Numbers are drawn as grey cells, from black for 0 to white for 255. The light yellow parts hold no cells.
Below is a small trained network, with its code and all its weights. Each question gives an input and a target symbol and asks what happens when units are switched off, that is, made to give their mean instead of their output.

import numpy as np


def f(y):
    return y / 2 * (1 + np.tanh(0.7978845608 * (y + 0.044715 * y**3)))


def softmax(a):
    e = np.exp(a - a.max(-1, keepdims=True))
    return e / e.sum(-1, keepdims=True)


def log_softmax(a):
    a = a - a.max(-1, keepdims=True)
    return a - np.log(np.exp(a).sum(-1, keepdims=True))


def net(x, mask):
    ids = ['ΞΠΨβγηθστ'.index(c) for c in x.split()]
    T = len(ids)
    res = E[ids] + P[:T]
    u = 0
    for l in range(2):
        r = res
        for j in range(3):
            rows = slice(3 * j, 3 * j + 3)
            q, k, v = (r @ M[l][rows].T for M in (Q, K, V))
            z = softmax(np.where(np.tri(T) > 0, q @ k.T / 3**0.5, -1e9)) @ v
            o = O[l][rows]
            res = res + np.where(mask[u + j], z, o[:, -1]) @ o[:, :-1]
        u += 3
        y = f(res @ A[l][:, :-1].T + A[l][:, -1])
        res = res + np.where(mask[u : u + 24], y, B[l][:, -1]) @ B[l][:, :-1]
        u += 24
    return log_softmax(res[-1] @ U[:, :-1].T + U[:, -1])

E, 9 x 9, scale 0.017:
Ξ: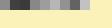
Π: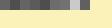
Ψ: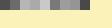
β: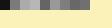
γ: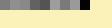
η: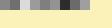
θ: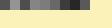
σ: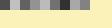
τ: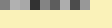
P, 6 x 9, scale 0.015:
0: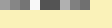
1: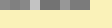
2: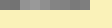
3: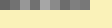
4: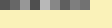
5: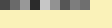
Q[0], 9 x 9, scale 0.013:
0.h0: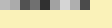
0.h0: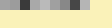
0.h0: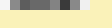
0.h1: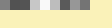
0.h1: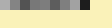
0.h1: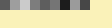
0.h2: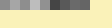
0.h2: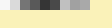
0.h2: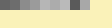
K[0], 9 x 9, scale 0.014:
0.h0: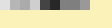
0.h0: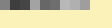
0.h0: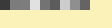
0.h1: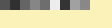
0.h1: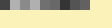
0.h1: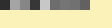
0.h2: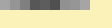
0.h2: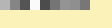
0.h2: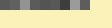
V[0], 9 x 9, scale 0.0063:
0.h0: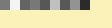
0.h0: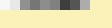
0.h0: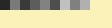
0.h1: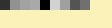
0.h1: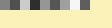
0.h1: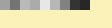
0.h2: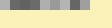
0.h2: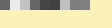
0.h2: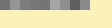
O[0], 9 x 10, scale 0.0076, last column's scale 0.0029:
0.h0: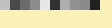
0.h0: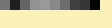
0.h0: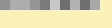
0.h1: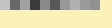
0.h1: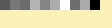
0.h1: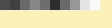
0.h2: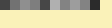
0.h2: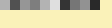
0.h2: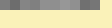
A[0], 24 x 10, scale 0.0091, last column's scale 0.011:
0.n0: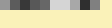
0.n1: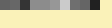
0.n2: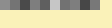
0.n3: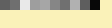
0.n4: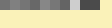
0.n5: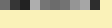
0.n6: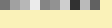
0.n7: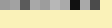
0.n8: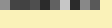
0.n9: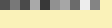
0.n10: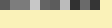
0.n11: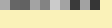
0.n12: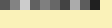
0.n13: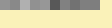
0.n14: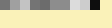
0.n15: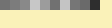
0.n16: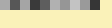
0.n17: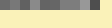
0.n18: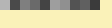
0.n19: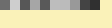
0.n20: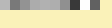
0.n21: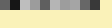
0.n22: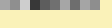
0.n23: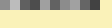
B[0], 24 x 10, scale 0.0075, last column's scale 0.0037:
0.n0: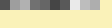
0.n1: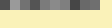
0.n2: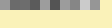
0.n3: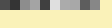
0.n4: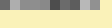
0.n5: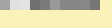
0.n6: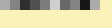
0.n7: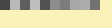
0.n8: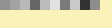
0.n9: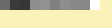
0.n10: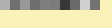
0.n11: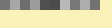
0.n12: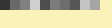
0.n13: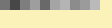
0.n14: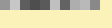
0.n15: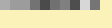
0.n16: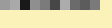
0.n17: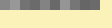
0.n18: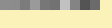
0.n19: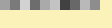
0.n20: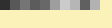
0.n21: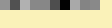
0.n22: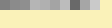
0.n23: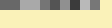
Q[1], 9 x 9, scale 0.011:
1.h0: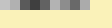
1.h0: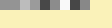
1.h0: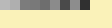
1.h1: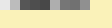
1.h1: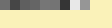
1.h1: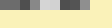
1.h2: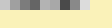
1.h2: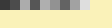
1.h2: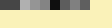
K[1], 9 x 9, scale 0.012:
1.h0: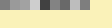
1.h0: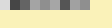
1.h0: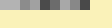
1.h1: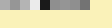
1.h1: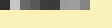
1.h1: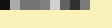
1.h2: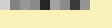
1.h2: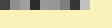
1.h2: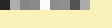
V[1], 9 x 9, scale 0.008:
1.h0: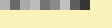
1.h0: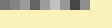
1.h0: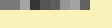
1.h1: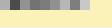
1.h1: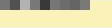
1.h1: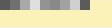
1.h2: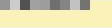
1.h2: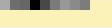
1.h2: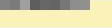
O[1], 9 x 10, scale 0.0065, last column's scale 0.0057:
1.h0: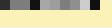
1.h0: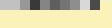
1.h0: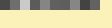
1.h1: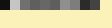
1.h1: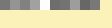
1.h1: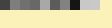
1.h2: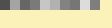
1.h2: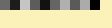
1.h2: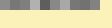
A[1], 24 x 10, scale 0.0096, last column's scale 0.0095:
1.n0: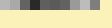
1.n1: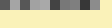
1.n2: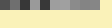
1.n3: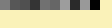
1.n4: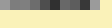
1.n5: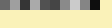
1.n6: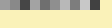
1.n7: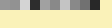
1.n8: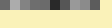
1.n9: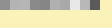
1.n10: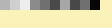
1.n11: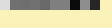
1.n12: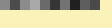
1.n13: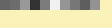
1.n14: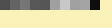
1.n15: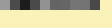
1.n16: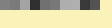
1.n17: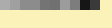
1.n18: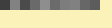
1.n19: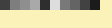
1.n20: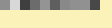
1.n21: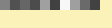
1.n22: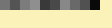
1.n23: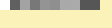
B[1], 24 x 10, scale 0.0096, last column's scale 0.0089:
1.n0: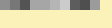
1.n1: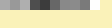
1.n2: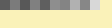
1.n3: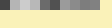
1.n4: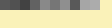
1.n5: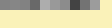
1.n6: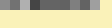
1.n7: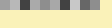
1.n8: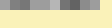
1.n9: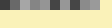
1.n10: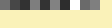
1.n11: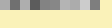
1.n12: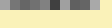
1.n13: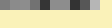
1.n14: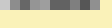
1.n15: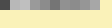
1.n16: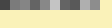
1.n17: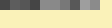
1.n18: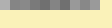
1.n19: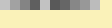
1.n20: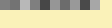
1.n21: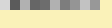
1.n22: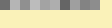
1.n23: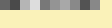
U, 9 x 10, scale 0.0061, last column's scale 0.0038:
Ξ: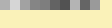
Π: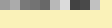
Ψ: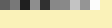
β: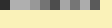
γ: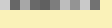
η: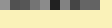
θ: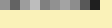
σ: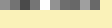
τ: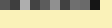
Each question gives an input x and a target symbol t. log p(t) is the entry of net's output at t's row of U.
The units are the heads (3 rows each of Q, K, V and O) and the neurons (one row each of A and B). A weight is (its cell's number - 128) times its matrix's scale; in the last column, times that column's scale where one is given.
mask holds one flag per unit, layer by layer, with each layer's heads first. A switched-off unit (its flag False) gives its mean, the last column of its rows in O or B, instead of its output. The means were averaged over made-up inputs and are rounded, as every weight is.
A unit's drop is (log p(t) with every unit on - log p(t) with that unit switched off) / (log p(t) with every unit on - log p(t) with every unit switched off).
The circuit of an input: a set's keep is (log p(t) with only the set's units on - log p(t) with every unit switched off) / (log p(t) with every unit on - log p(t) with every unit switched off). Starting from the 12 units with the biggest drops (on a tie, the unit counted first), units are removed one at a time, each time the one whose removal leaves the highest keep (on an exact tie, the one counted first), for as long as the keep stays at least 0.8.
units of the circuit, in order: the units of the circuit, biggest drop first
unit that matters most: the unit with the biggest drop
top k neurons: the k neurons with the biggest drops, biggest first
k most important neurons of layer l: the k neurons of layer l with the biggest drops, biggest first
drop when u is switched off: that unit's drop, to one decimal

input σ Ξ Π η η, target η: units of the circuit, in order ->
[0.h0 1.h2 1.n12]
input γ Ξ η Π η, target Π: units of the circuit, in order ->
[0.h1 1.n13 0.n6]
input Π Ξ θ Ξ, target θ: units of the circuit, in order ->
[1.h1 0.h1 1.n23 1.h0]
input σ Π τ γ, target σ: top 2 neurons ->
[0.n0 0.n22]
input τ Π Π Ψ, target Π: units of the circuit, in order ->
[0.h1 0.n6 1.n13]
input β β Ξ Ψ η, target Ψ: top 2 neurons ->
[1.n2 0.n9]
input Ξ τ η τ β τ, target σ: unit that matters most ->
0.h2
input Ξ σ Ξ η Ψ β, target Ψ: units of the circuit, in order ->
[0.h1 1.n2 0.n9]
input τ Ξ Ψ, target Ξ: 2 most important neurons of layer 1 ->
[1.n19 1.n1]
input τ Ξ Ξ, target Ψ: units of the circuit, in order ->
[1.n2 0.h2]
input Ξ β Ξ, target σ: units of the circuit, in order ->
[1.h1 1.n1]
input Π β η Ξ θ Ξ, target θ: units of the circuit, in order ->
[1.h1 1.n23 1.h0 0.h1]
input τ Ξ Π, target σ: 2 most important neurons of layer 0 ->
[0.n21 0.n0]
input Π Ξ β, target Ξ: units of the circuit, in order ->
[1.n19 0.h0 1.h2]
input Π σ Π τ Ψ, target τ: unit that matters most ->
0.n21
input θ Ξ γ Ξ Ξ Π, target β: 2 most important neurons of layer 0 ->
[0.n19 0.n0]
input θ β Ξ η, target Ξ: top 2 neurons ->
[1.n19 0.n12]
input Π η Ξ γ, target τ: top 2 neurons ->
[0.n8 1.n16]
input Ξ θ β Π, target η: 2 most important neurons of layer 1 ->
[1.n4 1.n12]
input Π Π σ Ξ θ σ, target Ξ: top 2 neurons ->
[1.n1 1.n20]
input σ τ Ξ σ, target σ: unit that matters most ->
1.h1
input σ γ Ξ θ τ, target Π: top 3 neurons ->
[0.n6 1.n13 0.n0]
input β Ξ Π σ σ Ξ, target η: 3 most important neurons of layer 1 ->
[1.n12 1.n19 1.n4]
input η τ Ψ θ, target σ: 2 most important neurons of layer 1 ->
[1.n0 1.n1]
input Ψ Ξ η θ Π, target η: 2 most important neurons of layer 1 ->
[1.n12 1.n4]
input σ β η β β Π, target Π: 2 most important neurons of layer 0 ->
[0.n16 0.n14]
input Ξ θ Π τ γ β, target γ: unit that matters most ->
0.h0
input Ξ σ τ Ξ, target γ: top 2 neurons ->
[1.n11 0.n2]
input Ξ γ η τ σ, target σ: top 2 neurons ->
[0.n22 1.n1]
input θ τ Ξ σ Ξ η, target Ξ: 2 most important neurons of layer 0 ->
[0.n12 0.n9]
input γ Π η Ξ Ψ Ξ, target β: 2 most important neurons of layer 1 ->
[1.n3 1.n15]
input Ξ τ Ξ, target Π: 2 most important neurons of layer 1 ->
[1.n0 1.n13]
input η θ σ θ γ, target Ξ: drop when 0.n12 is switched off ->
-0.1
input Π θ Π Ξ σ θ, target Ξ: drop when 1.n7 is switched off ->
0.0
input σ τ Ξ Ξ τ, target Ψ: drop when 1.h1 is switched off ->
0.1
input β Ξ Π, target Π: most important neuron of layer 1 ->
[1.n0]
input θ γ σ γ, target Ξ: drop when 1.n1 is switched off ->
0.2
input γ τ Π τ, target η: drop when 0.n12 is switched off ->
-0.1
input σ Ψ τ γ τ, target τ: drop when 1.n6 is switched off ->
-0.1
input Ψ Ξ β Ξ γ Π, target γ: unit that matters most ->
1.n21
